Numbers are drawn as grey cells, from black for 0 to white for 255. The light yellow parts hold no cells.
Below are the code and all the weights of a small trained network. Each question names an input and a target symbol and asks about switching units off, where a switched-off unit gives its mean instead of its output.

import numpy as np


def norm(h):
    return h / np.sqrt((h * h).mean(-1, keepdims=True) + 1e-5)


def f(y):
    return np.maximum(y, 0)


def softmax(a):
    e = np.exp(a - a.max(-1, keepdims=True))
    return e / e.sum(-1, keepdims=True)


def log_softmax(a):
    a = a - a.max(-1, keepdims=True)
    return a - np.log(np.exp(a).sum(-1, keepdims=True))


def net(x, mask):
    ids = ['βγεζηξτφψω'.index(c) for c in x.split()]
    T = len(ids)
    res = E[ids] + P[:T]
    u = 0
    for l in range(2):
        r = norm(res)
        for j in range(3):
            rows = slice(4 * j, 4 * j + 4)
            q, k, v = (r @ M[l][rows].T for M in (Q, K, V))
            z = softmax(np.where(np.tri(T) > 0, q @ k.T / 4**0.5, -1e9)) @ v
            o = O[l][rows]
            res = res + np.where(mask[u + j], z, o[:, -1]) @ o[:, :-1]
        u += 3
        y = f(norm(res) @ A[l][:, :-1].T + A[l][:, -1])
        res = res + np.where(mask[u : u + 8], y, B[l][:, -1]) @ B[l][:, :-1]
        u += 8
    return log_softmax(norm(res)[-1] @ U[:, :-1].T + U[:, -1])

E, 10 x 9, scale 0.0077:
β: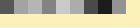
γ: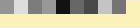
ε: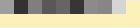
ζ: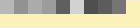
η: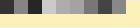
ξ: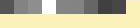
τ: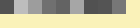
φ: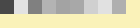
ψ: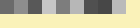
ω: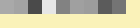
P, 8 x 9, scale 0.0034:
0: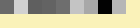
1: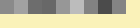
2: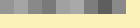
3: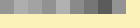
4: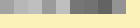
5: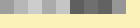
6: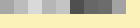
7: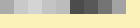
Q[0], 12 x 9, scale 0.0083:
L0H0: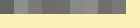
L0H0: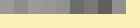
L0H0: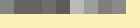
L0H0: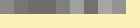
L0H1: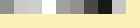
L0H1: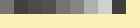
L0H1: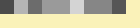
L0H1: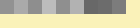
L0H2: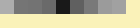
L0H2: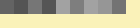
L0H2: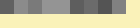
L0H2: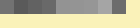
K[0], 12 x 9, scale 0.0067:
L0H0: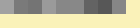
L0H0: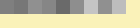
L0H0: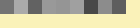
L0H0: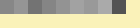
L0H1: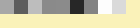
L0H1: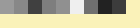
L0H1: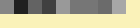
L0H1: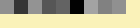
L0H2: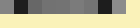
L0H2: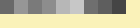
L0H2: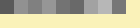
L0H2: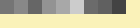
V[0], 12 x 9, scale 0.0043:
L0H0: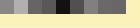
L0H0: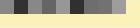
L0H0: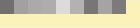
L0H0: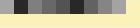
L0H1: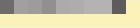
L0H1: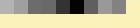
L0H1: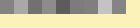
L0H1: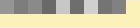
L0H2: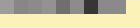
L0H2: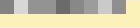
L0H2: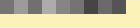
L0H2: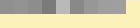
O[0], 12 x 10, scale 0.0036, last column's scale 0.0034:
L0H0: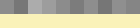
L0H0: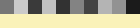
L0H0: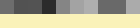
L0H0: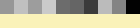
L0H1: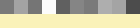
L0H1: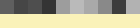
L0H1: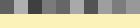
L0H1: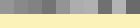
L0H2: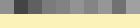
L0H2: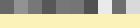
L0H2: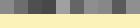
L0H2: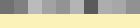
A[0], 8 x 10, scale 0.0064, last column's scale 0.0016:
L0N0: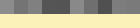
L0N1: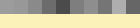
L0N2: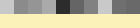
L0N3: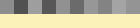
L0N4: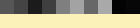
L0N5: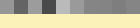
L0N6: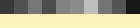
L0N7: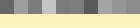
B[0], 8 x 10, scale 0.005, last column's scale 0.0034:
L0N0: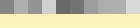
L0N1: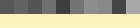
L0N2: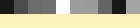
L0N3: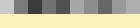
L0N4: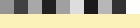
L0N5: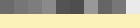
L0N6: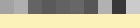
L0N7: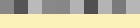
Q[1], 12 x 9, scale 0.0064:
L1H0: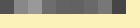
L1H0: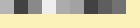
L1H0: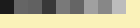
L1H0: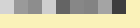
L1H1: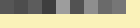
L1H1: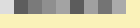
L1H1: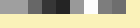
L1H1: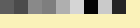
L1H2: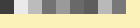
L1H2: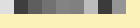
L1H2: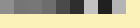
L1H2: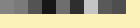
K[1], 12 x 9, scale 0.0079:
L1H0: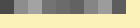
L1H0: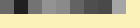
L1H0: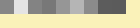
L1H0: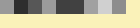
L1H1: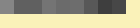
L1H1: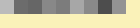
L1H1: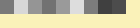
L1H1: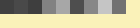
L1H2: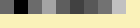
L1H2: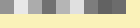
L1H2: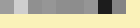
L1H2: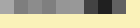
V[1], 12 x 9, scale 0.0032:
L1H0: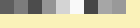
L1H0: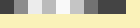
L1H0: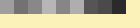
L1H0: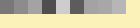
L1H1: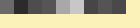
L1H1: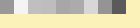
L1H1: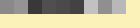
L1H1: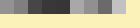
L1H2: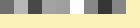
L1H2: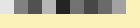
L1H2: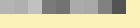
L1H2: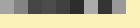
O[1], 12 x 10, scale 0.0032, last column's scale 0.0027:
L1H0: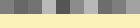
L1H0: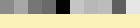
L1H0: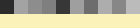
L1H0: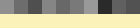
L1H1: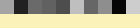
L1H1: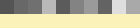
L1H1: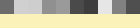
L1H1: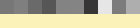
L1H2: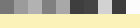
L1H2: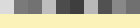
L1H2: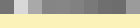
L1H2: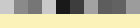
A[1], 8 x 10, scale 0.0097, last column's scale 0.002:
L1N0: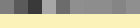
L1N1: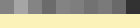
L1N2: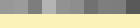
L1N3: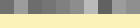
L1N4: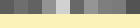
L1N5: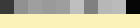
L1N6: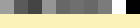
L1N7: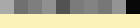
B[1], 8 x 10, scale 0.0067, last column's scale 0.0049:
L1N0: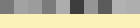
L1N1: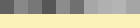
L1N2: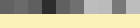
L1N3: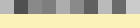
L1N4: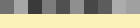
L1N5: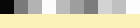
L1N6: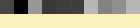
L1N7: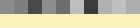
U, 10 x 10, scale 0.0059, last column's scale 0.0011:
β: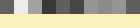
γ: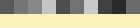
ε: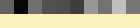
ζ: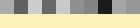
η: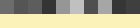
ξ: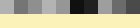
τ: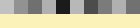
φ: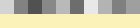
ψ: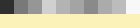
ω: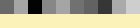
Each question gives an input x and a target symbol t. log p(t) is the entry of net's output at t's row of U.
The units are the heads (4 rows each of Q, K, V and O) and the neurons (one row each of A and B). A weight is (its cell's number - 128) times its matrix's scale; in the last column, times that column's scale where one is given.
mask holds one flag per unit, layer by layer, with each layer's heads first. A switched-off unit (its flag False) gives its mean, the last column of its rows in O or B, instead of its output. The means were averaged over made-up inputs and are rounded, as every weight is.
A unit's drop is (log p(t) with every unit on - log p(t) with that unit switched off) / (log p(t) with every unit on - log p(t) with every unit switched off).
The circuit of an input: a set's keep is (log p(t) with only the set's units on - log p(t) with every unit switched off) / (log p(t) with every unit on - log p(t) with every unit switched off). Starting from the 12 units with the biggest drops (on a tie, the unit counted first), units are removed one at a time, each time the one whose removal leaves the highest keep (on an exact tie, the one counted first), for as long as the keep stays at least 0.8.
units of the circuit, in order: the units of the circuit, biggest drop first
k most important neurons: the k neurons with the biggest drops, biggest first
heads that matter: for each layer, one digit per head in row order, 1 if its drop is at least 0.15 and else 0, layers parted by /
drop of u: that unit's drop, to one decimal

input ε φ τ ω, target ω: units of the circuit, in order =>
L1H0, L1N4
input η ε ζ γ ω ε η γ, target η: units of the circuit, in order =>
L0N2, L1N5
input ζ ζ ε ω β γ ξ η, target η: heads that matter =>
010 / 000
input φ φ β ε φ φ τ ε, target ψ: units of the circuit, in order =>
L0H1, L1H2, L1N5
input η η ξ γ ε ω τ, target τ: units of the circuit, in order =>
L0H0, L1H2, L1N5
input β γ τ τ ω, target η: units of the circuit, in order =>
L0H1, L0N4
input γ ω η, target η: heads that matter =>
000 / 000
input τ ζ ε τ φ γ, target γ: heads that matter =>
000 / 001
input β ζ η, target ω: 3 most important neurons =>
L1N4, L0N4, L1N5
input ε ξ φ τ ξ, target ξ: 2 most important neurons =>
L0N1, L1N5
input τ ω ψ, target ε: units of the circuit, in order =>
L0H1, L0N4, L1N6
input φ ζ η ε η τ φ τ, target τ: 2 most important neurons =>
L1N5, L1N7
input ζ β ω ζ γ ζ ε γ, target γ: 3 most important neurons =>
L0N2, L0N4, L0N3
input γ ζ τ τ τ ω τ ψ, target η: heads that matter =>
011 / 000
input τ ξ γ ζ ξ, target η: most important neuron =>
L0N4
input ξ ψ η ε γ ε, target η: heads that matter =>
110 / 010
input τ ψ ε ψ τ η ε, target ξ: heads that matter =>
110 / 010
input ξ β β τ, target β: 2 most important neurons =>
L1N5, L0N4
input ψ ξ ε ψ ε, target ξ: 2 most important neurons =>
L0N2, L0N4
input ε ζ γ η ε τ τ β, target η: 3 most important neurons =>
L0N2, L1N5, L1N0
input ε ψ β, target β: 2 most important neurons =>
L0N4, L1N5
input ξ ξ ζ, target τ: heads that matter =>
010 / 000
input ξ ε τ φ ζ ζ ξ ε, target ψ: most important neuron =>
L0N2
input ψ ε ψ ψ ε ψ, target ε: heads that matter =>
110 / 001
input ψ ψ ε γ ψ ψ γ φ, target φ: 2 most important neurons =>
L1N5, L1N3
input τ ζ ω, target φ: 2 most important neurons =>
L0N4, L1N5
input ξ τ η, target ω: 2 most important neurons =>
L0N4, L1N4
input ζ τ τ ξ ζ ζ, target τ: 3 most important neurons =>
L1N7, L1N5, L0N4
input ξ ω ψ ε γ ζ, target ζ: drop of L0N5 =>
0.1
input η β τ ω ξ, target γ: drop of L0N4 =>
0.2
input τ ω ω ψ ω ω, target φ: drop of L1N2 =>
0.2
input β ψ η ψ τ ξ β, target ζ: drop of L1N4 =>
0.0
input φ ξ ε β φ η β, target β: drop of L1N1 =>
0.1
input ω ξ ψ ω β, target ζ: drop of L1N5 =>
0.4
